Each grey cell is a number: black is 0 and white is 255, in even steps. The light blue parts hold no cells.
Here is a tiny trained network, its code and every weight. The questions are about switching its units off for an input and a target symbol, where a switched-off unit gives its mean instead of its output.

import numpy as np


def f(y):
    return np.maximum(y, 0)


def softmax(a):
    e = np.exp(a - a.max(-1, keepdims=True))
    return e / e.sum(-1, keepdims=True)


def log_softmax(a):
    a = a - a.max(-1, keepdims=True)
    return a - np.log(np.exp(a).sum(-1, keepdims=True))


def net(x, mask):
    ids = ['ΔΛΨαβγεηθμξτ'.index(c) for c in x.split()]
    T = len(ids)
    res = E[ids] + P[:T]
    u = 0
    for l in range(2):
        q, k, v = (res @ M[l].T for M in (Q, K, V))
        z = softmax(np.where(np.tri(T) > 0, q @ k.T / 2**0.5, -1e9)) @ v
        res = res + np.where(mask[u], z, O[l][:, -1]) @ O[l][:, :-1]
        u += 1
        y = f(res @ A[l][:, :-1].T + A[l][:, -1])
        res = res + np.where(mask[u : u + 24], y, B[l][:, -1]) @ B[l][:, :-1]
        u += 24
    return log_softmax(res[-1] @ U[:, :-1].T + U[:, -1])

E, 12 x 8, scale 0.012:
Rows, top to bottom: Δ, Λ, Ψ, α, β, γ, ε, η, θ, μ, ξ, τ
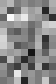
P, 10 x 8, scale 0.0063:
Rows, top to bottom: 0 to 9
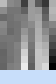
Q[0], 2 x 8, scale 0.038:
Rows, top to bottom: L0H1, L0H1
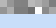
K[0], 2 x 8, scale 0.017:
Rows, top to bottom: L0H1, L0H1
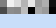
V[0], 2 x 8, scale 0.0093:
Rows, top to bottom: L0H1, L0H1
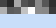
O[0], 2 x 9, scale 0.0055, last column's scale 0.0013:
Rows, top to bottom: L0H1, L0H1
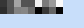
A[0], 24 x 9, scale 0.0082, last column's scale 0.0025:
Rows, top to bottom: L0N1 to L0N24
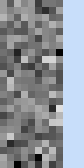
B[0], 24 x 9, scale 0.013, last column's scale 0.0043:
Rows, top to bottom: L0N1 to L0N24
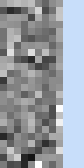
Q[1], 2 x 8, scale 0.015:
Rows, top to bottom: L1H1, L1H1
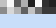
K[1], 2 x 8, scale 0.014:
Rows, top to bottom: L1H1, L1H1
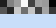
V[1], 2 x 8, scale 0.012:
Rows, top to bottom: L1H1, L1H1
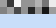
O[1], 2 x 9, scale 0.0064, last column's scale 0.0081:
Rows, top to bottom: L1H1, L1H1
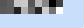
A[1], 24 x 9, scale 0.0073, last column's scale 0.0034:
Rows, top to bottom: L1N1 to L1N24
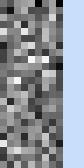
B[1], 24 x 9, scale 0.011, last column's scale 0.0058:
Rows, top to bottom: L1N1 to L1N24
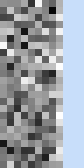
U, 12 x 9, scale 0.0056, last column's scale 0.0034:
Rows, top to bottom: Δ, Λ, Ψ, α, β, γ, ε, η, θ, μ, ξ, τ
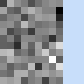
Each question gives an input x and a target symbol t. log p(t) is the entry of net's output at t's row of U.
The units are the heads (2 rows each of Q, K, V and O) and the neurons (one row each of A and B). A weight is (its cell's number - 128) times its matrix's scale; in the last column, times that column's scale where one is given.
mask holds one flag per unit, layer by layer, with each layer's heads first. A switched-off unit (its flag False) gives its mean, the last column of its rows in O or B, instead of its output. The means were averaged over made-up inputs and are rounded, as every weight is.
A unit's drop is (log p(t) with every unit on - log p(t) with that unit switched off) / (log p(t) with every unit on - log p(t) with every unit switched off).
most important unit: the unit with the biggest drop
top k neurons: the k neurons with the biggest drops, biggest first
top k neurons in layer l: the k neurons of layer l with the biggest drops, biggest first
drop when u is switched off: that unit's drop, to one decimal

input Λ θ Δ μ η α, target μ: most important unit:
L1H1
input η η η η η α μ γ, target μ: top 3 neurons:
L1N17, L1N3, L1N11
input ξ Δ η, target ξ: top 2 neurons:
L0N18, L1N10
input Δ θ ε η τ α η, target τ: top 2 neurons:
L0N18, L0N17
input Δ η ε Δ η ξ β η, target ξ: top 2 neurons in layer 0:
L0N18, L0N22
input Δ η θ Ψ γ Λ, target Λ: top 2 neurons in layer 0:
L0N2, L0N8
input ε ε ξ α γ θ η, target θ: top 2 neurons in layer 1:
L1N3, L1N22
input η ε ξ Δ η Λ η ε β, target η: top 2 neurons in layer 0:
L0N3, L0N2
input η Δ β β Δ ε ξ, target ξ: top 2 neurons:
L1N10, L1N8
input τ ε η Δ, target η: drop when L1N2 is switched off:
0.0
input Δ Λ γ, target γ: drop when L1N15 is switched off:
0.1
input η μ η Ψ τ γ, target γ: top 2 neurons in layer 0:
L0N2, L0N20
